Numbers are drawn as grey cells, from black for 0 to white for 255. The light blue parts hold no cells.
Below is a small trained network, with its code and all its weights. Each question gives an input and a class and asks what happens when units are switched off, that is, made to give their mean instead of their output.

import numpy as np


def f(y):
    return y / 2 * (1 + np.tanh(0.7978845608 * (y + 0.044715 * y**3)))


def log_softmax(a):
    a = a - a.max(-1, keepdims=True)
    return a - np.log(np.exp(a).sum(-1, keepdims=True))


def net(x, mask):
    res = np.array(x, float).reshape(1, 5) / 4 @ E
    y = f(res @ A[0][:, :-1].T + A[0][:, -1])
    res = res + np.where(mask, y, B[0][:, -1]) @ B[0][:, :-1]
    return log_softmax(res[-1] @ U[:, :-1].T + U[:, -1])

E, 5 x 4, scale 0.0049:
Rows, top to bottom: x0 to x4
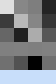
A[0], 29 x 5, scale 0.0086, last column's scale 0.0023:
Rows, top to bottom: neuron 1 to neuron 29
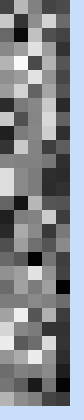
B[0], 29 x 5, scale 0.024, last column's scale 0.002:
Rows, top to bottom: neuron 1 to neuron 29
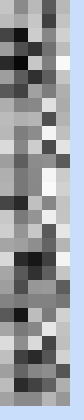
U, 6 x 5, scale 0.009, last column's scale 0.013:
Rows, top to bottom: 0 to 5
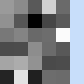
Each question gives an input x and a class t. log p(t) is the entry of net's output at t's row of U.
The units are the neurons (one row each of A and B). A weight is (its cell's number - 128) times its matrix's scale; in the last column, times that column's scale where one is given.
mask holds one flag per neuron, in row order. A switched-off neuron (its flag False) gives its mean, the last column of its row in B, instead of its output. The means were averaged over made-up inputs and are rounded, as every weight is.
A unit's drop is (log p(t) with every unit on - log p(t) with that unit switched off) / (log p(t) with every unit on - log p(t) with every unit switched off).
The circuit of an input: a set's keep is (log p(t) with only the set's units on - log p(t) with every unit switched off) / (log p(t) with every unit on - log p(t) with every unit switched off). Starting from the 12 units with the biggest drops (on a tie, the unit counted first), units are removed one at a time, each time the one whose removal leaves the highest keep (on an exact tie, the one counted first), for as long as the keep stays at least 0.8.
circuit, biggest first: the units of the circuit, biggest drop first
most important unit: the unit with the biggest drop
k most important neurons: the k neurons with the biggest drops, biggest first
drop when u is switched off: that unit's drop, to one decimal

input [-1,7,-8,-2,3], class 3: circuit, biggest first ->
neuron 5
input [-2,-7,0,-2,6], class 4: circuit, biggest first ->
neuron 25; neuron 2
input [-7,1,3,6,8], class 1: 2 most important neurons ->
neuron 19; neuron 28
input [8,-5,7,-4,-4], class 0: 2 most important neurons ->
neuron 14; neuron 13
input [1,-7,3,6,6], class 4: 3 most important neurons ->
neuron 2; neuron 25; neuron 9
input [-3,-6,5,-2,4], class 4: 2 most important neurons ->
neuron 2; neuron 9
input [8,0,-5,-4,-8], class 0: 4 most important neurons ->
neuron 14; neuron 13; neuron 24; neuron 19
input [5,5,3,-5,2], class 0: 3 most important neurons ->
neuron 14; neuron 13; neuron 24
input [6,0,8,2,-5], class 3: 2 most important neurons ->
neuron 3; neuron 15
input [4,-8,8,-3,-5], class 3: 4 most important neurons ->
neuron 3; neuron 15; neuron 17; neuron 11
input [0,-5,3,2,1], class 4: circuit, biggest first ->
neuron 2; neuron 9
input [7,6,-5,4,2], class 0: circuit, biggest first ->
neuron 14; neuron 13
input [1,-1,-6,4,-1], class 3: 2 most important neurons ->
neuron 5; neuron 23
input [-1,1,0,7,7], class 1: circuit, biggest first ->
neuron 19
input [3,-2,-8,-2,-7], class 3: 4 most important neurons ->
neuron 5; neuron 23; neuron 19; neuron 7
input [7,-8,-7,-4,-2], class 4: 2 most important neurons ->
neuron 25; neuron 9
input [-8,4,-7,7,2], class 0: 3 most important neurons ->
neuron 16; neuron 10; neuron 8
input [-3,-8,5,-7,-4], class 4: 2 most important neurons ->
neuron 2; neuron 9
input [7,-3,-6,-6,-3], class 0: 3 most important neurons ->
neuron 14; neuron 13; neuron 24
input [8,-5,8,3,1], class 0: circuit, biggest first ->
neuron 14
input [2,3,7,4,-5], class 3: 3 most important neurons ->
neuron 3; neuron 15; neuron 19
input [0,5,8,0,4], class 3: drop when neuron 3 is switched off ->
0.5
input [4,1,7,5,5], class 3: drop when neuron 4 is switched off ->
0.1
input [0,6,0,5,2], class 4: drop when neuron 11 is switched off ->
0.2
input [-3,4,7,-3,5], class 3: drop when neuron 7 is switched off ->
-0.1
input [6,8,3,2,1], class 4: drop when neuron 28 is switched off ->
0.0
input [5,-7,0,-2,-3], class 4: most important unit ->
neuron 25
